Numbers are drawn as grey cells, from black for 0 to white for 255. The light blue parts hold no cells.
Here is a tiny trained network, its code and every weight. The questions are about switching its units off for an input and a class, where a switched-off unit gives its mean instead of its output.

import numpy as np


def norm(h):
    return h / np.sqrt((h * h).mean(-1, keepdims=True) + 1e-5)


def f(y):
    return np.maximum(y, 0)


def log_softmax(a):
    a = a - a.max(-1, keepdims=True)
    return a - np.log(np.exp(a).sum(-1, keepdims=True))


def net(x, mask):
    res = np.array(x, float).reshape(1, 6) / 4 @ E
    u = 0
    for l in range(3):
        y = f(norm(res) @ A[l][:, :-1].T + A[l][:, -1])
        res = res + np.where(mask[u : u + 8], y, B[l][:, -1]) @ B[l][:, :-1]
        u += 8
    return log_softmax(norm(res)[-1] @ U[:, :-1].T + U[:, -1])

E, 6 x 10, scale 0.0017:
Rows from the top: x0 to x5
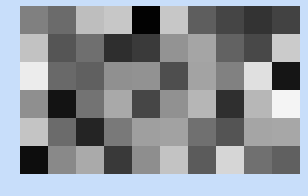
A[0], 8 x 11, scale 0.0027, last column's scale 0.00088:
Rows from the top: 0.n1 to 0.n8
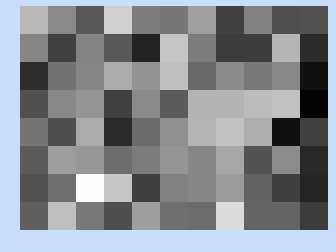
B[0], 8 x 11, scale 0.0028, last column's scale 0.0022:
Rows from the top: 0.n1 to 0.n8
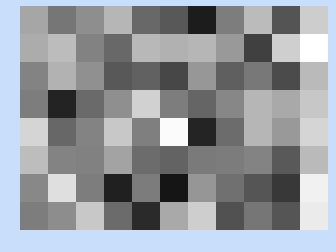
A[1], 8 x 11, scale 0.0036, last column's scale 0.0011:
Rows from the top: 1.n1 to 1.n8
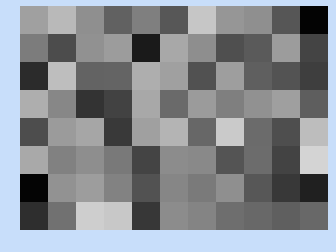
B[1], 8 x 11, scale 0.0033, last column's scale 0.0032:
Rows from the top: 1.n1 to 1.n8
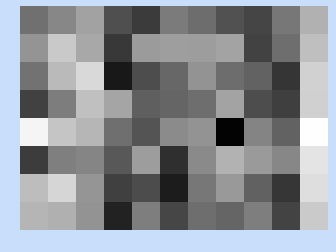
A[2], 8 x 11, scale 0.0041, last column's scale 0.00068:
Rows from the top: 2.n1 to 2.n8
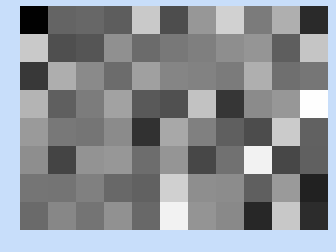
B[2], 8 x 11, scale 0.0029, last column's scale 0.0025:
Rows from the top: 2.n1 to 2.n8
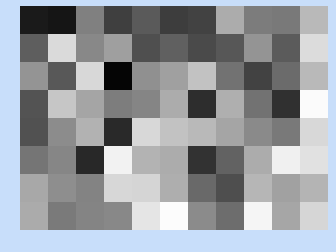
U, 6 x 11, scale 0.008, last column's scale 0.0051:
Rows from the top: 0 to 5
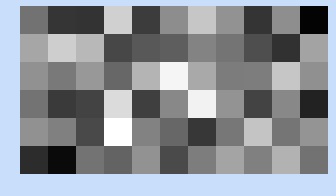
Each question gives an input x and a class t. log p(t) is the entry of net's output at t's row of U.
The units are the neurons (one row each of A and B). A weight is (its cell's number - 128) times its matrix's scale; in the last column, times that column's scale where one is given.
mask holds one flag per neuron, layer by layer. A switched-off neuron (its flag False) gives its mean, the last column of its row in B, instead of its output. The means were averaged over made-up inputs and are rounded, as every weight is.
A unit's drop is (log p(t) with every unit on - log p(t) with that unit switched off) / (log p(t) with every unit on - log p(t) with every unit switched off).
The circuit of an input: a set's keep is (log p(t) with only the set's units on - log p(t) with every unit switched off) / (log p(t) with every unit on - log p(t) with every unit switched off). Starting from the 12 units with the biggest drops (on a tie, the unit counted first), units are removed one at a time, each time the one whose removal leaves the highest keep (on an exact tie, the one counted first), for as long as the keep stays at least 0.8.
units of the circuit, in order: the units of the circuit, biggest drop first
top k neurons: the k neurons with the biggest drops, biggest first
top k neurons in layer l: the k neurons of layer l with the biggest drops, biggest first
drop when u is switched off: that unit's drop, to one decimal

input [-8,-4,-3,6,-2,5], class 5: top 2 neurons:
[2.n1, 0.n4]
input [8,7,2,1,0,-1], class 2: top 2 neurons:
[0.n2, 1.n7]
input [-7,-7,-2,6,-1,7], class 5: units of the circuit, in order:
[2.n1]
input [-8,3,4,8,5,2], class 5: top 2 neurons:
[1.n5, 2.n1]
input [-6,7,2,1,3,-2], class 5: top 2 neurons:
[1.n5, 1.n7]
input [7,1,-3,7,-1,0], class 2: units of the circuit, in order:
[0.n2, 2.n8]
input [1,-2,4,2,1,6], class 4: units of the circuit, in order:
[0.n5, 2.n6]
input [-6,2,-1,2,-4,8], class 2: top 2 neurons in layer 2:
[2.n2, 2.n4]
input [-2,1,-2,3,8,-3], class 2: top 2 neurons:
[1.n7, 2.n5]
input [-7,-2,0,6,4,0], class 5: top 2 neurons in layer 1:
[1.n5, 1.n4]
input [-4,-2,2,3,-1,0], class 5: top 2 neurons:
[1.n5, 2.n1]
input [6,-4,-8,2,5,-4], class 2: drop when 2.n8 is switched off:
0.1
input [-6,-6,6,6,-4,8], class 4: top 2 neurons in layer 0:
[0.n5, 0.n2]
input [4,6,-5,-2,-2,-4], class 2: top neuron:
[0.n2]
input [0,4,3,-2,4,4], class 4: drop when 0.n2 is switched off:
0.2
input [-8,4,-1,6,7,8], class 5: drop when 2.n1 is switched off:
0.3
